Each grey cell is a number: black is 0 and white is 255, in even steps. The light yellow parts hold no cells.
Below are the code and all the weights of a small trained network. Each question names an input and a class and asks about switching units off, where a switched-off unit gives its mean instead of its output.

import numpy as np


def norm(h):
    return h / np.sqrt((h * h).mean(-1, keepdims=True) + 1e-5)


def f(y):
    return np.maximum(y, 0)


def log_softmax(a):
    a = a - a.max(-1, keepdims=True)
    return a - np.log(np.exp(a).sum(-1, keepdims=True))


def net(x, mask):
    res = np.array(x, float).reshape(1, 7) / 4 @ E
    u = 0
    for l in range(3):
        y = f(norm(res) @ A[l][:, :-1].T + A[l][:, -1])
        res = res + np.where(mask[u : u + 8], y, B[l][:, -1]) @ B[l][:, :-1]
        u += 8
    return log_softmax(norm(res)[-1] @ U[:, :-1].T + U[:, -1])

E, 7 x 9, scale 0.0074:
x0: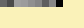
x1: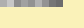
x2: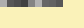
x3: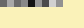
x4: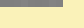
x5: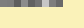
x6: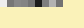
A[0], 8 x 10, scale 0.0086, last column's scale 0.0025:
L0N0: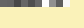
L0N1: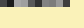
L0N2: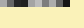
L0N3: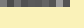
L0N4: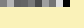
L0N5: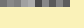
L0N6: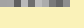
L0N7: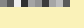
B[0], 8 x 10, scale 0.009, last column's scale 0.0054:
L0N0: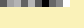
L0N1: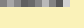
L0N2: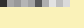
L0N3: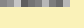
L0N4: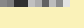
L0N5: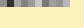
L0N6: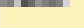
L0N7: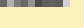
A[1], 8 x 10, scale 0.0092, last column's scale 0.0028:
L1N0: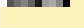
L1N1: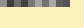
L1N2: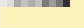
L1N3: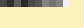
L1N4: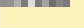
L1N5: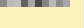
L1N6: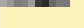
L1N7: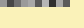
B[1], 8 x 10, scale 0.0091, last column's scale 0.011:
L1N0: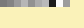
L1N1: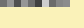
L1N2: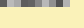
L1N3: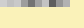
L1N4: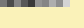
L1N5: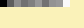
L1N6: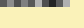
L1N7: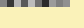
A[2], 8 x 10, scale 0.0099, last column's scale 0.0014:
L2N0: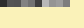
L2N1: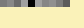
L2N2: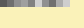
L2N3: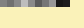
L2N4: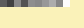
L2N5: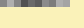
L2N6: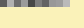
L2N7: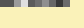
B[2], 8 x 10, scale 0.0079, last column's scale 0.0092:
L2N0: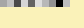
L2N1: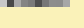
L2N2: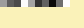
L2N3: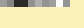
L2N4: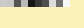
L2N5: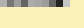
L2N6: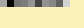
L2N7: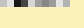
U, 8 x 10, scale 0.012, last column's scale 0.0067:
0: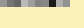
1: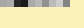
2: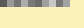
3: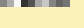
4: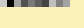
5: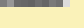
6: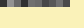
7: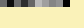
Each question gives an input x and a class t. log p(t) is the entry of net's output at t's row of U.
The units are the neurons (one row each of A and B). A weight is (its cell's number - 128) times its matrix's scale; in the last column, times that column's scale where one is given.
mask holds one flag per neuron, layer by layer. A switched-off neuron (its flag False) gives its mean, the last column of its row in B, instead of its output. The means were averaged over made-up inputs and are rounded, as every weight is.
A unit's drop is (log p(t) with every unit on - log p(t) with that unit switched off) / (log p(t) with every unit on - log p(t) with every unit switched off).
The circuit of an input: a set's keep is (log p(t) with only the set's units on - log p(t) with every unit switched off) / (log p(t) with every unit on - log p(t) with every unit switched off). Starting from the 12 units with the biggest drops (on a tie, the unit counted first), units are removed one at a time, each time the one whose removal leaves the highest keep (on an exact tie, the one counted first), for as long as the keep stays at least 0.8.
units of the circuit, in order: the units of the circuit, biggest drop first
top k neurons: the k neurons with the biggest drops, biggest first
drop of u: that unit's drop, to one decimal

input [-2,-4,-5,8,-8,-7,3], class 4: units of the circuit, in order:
(L2N6)
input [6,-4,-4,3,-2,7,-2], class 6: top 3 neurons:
(L0N0 L0N2 L2N4)
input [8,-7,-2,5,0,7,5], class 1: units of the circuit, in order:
(L2N7 L2N3 L1N4)
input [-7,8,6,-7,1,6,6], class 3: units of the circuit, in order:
(L1N2 L2N7)
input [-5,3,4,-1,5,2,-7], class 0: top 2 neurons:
(L2N2 L1N5)
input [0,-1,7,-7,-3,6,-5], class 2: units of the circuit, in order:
(L0N2 L2N4)
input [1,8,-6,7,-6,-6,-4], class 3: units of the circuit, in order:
(L1N2 L2N4)
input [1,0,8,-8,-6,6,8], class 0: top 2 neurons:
(L1N0 L1N6)
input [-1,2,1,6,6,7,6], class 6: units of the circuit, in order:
(L0N0 L1N6)
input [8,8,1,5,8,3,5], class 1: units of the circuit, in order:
(L2N7 L2N3)
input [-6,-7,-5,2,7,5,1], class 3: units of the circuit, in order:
(L1N3 L2N5)
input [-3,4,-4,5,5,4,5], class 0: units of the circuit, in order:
(L1N0 L0N2)
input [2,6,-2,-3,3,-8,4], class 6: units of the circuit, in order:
(L1N6 L1N5)
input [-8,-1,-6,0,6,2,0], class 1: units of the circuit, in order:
(L0N4)
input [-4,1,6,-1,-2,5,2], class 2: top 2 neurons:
(L0N2 L2N0)
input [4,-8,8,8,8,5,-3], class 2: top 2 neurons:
(L0N2 L1N1)
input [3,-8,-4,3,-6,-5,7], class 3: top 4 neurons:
(L0N1 L0N3 L0N7 L1N3)
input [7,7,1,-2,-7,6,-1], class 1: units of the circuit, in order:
(L2N7 L2N3)
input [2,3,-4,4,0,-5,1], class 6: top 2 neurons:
(L0N2 L1N6)
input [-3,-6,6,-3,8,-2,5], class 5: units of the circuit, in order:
(L1N6)
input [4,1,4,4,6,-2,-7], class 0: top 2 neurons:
(L1N4 L1N5)
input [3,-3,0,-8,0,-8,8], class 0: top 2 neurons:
(L1N0 L1N6)
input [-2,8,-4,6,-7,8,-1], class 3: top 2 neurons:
(L1N2 L0N6)
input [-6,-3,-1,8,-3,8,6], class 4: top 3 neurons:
(L2N6 L0N0 L0N4)
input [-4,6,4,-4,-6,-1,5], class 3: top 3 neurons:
(L1N2 L1N4 L0N6)
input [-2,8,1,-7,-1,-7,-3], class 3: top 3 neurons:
(L1N2 L0N0 L2N6)
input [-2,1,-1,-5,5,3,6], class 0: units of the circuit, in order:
(L1N0)
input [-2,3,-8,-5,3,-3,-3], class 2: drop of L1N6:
0.1
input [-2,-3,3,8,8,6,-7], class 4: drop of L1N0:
0.3
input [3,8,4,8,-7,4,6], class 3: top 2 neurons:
(L1N2 L0N6)
